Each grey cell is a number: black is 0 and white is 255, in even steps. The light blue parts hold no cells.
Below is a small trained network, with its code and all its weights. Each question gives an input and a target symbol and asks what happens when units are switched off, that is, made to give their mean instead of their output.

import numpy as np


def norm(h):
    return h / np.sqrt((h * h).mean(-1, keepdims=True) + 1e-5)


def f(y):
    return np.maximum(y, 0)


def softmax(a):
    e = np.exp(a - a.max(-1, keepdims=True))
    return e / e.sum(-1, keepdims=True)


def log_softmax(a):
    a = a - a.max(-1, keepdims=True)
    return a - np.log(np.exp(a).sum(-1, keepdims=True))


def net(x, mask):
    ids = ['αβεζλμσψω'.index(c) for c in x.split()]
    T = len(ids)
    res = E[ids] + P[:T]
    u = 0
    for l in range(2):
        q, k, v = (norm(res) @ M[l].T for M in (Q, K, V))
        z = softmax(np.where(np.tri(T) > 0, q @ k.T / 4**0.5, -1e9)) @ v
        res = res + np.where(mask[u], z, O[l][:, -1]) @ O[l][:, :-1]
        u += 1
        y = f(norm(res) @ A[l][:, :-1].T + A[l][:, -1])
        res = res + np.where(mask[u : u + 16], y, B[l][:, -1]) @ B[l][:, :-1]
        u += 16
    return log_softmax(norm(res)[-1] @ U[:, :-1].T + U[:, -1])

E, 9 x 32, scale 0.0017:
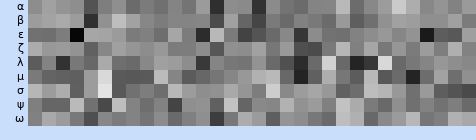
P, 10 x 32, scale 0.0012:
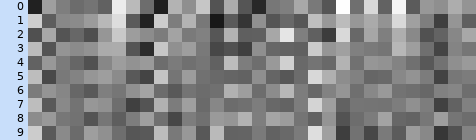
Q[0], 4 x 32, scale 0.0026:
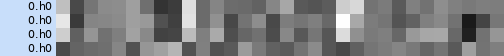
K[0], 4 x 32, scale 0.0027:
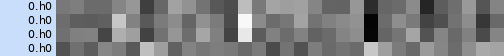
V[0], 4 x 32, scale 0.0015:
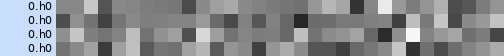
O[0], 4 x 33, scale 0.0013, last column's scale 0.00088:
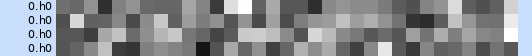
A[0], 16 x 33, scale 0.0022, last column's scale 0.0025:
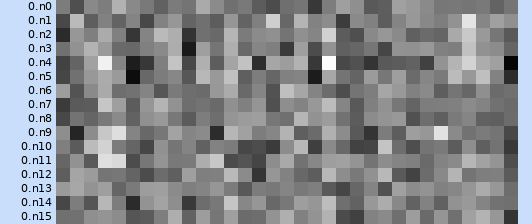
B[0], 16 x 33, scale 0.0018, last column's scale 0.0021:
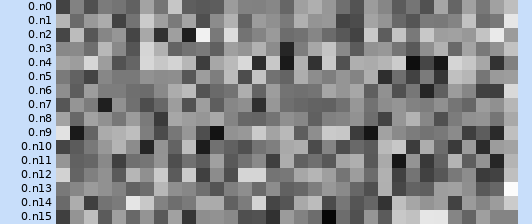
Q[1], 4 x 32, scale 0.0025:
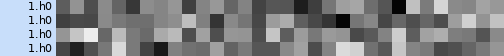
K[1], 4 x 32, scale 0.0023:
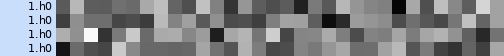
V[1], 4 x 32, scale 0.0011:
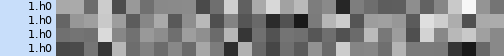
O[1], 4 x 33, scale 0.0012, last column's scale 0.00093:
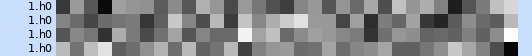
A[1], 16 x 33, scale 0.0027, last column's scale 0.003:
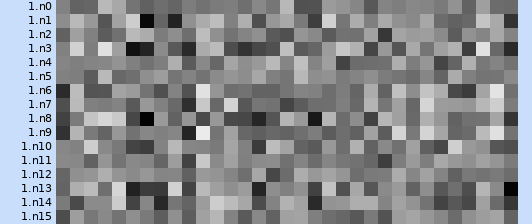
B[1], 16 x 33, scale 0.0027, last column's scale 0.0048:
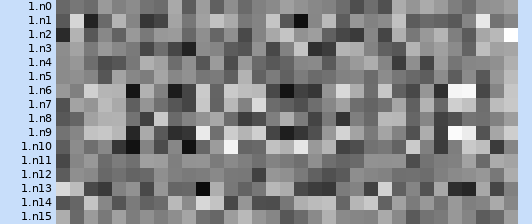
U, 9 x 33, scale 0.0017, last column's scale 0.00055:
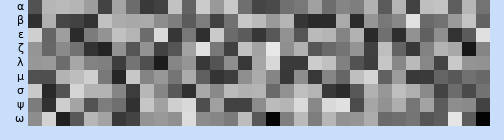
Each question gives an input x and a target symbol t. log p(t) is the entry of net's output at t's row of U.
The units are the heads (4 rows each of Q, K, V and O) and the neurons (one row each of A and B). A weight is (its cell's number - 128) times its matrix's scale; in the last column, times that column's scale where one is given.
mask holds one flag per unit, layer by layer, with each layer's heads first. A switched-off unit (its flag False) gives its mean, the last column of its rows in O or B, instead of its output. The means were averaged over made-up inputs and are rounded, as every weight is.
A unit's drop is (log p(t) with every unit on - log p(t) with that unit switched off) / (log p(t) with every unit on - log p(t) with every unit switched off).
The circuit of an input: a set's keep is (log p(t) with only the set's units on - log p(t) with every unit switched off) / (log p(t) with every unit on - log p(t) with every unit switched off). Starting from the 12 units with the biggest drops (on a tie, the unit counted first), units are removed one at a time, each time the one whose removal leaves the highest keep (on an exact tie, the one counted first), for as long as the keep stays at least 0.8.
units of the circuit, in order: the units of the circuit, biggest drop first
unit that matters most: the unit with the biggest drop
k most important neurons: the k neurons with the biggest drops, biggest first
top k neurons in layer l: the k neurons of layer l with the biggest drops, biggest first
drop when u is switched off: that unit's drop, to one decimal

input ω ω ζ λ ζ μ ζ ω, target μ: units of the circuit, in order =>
[0.h0 1.n8 0.n10]
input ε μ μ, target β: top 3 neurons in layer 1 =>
[1.n2 1.n9 1.n6]
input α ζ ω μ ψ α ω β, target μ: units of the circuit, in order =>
[0.h0 0.n10 1.n8]
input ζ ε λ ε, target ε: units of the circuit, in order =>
[1.h0 1.n2 1.n9 1.n7]
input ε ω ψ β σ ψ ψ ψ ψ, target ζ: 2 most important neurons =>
[1.n10 0.n6]
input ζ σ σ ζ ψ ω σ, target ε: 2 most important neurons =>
[0.n9 1.n2]
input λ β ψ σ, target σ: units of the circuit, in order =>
[0.h0 0.n9]
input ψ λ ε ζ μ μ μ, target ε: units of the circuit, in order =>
[1.n4 1.n7]
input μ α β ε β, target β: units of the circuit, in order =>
[1.n6 1.n9]
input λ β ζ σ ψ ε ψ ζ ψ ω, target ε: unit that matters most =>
0.n12
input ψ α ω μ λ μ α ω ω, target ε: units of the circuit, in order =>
[0.n12 0.h0 1.n2 1.n7]
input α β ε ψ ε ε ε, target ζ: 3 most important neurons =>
[0.n14 0.n1 1.n10]
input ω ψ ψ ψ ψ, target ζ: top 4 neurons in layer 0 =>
[0.n14 0.n6 0.n1 0.n12]
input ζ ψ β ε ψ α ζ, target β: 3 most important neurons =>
[0.n13 0.n6 0.n2]
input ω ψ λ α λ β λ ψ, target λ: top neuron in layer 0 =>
[0.n11]
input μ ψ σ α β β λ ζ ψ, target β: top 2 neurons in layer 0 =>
[0.n14 0.n6]
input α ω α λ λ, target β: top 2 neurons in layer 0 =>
[0.n1 0.n6]
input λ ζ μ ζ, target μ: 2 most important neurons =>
[1.n8 0.n10]
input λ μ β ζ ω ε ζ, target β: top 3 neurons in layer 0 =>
[0.n13 0.n9 0.n12]
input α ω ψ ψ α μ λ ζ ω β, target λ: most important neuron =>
[1.n3]
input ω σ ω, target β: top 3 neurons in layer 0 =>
[0.n12 0.n9 0.n6]
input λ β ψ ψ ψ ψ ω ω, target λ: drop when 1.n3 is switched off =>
0.3
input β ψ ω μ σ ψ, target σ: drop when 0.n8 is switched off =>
0.0
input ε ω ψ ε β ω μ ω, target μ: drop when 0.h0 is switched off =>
0.9
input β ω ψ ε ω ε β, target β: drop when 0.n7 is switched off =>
0.1
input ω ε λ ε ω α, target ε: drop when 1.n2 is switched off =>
0.2
